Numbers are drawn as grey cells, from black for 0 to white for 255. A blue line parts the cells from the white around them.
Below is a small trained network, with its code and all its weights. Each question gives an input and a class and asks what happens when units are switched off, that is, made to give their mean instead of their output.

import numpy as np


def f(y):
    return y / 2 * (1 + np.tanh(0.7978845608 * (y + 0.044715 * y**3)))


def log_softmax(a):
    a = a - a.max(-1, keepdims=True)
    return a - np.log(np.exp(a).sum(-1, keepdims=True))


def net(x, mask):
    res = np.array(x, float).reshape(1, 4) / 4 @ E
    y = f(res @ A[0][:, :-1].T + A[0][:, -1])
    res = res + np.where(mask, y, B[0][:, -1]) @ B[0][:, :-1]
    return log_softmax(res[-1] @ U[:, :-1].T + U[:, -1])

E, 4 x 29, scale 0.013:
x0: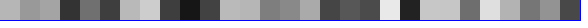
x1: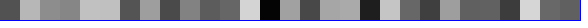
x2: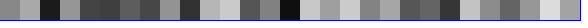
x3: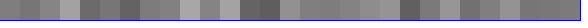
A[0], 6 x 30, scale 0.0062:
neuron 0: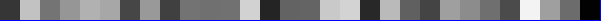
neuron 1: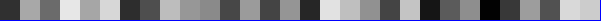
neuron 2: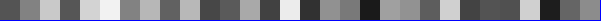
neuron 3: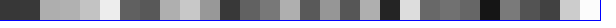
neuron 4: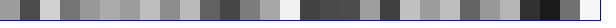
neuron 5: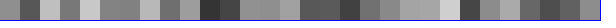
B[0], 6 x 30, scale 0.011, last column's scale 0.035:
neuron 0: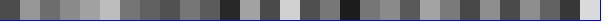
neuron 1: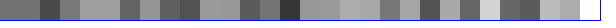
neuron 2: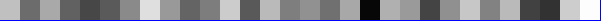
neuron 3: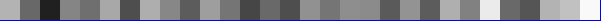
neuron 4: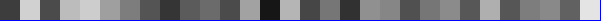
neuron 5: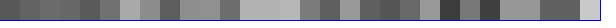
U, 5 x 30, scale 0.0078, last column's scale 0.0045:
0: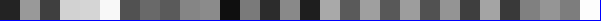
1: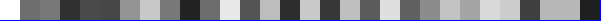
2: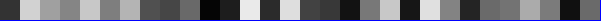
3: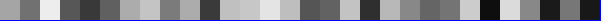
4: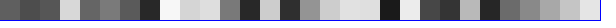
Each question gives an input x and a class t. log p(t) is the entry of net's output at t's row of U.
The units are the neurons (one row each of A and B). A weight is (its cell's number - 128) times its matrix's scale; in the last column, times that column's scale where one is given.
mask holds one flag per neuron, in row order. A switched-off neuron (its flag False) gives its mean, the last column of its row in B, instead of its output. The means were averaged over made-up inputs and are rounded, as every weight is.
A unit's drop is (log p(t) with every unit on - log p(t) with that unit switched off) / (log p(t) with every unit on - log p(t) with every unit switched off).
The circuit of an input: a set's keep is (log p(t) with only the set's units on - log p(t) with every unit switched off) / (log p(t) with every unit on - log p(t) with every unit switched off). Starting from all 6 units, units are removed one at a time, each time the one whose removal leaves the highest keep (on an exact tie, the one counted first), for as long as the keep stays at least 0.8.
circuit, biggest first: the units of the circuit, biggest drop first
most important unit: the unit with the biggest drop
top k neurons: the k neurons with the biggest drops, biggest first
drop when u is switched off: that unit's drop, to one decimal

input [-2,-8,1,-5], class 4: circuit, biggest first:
(neuron 2; neuron 0; neuron 4)
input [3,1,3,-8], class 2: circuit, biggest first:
(neuron 3)
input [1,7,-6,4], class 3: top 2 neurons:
(neuron 2; neuron 5)
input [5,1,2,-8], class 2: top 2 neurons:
(neuron 2; neuron 3)
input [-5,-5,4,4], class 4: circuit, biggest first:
(neuron 2; neuron 4)
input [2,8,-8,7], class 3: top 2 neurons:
(neuron 2; neuron 5)
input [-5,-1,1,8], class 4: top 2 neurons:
(neuron 4; neuron 2)
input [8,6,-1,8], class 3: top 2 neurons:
(neuron 2; neuron 4)
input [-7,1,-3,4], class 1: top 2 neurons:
(neuron 0; neuron 2)
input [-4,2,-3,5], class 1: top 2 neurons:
(neuron 2; neuron 0)
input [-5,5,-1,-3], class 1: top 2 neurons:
(neuron 2; neuron 4)
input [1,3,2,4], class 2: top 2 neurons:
(neuron 3; neuron 1)
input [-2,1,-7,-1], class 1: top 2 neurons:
(neuron 2; neuron 0)
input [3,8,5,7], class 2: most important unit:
neuron 0
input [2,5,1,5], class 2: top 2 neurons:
(neuron 0; neuron 3)
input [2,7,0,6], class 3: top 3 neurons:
(neuron 2; neuron 4; neuron 3)
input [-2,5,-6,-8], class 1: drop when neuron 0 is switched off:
0.0
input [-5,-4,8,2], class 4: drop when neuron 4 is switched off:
0.4
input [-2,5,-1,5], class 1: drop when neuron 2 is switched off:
1.1
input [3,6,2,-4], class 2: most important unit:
neuron 0
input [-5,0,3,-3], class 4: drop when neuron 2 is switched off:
0.7
